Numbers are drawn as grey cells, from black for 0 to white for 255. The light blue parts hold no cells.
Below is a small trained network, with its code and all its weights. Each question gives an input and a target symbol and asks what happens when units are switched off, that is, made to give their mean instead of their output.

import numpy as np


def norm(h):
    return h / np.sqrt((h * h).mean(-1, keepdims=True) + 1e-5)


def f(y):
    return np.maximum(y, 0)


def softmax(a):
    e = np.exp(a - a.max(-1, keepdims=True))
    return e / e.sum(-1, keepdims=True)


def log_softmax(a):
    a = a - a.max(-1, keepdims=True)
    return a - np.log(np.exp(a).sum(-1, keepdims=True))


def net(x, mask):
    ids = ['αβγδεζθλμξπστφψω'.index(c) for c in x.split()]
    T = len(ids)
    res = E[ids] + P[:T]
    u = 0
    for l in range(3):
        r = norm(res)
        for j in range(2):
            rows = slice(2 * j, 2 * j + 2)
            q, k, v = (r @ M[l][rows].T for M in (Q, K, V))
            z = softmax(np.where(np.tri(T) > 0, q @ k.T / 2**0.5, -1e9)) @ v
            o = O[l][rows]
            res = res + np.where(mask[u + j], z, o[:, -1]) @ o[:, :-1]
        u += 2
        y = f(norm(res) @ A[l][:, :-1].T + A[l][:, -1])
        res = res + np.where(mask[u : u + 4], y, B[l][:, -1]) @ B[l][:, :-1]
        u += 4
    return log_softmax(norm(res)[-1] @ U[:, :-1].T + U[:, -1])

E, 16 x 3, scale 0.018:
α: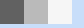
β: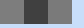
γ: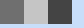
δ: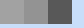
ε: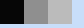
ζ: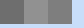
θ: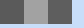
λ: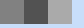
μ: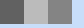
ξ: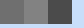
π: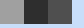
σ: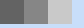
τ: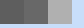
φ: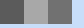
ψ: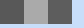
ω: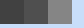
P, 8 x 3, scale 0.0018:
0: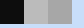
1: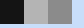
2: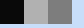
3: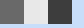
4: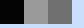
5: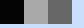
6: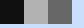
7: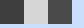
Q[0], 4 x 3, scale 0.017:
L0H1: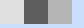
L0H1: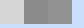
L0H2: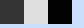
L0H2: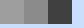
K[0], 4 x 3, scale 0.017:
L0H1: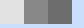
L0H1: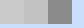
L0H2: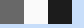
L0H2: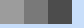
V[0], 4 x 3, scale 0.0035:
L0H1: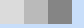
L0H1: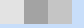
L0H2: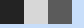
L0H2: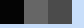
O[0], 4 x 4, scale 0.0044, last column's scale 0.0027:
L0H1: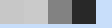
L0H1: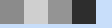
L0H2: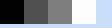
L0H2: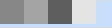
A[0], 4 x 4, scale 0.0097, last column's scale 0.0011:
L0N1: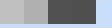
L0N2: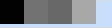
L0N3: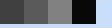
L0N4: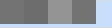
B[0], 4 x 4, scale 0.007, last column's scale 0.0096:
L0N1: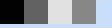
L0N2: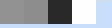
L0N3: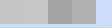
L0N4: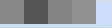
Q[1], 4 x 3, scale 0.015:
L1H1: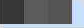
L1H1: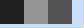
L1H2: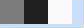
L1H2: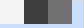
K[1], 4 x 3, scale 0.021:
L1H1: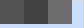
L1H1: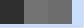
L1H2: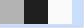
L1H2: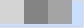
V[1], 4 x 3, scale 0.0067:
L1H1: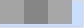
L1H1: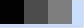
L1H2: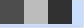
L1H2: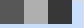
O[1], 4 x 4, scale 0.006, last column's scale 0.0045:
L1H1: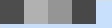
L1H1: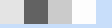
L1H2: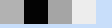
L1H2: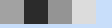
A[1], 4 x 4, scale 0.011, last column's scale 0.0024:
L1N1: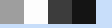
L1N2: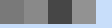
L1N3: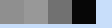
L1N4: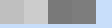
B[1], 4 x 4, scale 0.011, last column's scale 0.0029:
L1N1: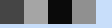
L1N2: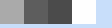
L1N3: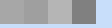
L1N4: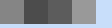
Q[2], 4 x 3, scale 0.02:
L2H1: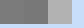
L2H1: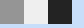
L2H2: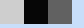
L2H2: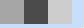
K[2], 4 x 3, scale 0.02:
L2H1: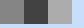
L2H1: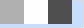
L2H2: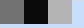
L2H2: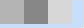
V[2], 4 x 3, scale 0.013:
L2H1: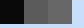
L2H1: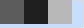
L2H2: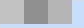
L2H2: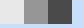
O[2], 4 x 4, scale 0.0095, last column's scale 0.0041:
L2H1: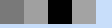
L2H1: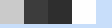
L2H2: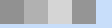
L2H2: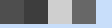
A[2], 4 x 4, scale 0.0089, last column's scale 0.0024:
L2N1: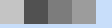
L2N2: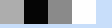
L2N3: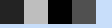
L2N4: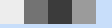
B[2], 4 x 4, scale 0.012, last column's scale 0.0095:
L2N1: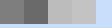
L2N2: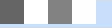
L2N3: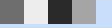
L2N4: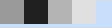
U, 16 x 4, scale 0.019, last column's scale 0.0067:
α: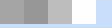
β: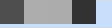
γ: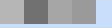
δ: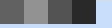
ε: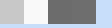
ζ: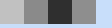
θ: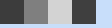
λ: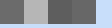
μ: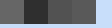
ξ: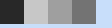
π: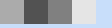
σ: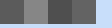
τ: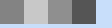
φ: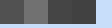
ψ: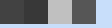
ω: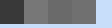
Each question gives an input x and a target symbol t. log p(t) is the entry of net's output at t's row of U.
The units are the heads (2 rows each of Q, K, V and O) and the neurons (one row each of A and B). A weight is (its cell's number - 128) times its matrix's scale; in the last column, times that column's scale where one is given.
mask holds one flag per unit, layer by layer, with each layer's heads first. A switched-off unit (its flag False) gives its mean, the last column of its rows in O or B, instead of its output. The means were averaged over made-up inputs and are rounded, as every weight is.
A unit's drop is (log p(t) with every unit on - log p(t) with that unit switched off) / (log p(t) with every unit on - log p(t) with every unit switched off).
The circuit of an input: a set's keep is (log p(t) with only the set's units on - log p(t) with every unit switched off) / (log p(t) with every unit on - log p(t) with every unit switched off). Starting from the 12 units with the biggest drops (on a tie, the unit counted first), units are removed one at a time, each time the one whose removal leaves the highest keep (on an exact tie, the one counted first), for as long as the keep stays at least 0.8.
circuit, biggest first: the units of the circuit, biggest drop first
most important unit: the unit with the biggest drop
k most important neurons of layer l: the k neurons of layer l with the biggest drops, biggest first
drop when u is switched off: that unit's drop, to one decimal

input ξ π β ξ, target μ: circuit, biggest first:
[L2H2, L0H2]
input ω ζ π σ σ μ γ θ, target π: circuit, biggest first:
[L1H2, L2N4]
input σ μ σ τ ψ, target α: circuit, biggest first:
[L1H2, L2H2, L1H1]
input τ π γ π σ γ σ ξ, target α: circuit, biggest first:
[L1H1, L2H1]
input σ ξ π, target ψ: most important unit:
L1H2
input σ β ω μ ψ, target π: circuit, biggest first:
[L1H2, L2N4]
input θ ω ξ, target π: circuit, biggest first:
[L1H1, L2N4]
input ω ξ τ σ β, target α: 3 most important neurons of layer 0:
[L0N2, L0N3, L0N1]
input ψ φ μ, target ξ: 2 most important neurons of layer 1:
[L1N2, L1N1]
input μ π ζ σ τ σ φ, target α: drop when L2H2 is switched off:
0.1
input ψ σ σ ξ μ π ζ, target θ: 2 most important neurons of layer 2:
[L2N2, L2N3]
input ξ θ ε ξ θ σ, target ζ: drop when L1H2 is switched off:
0.7
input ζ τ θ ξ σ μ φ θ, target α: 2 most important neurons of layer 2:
[L2N2, L2N3]
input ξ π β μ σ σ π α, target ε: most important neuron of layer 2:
[L2N4]
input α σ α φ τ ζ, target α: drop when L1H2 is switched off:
1.1
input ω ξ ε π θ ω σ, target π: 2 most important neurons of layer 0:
[L0N2, L0N3]
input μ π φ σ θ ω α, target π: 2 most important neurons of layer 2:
[L2N2, L2N4]
